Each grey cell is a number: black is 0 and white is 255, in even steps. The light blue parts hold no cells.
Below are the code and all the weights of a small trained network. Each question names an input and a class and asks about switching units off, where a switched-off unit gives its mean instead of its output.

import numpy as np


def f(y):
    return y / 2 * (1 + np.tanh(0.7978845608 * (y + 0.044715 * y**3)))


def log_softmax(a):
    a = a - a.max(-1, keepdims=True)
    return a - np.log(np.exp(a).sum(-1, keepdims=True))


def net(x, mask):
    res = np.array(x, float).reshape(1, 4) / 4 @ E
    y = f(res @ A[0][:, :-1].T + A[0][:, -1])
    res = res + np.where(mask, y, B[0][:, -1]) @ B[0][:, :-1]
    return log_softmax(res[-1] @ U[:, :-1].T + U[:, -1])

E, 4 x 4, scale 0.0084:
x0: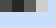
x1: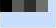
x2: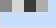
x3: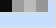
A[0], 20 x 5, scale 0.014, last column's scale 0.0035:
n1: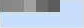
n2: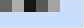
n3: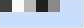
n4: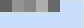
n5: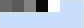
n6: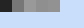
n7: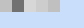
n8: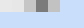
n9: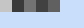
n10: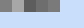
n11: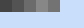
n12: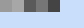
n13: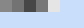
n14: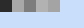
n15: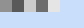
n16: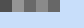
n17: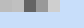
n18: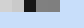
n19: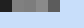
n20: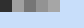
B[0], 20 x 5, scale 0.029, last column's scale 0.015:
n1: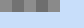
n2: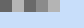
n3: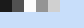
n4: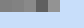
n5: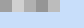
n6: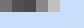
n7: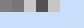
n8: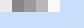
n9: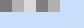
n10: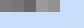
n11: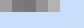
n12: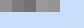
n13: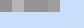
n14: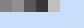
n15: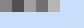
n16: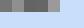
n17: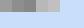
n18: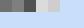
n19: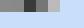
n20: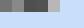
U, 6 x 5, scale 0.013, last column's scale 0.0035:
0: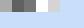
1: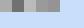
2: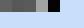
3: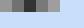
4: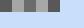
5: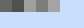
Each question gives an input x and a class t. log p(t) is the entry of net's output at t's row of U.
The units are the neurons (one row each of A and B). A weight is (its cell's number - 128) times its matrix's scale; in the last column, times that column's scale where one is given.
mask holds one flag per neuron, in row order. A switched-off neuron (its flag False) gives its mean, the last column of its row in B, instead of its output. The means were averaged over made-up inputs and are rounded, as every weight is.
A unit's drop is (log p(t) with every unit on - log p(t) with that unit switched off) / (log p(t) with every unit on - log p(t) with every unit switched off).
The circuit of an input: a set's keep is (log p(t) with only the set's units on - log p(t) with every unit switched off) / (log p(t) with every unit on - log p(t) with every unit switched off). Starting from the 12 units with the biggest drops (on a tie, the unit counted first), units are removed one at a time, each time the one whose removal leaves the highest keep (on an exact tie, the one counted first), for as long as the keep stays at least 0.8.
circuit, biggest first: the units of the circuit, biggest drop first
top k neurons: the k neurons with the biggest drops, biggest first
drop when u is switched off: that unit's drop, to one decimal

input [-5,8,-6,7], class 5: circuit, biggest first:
n3
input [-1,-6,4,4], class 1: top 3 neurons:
n7, n6, n3
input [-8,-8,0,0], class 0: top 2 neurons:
n8, n18
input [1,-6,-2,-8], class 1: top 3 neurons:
n7, n9, n6
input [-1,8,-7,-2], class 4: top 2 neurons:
n8, n5
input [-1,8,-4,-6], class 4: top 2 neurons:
n8, n2
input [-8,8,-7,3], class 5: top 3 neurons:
n3, n8, n18
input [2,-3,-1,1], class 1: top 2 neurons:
n18, n3
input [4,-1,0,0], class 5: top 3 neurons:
n8, n18, n19
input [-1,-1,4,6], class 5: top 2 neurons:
n3, n18
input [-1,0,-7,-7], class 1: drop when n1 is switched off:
0.0
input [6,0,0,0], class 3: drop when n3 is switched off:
0.2
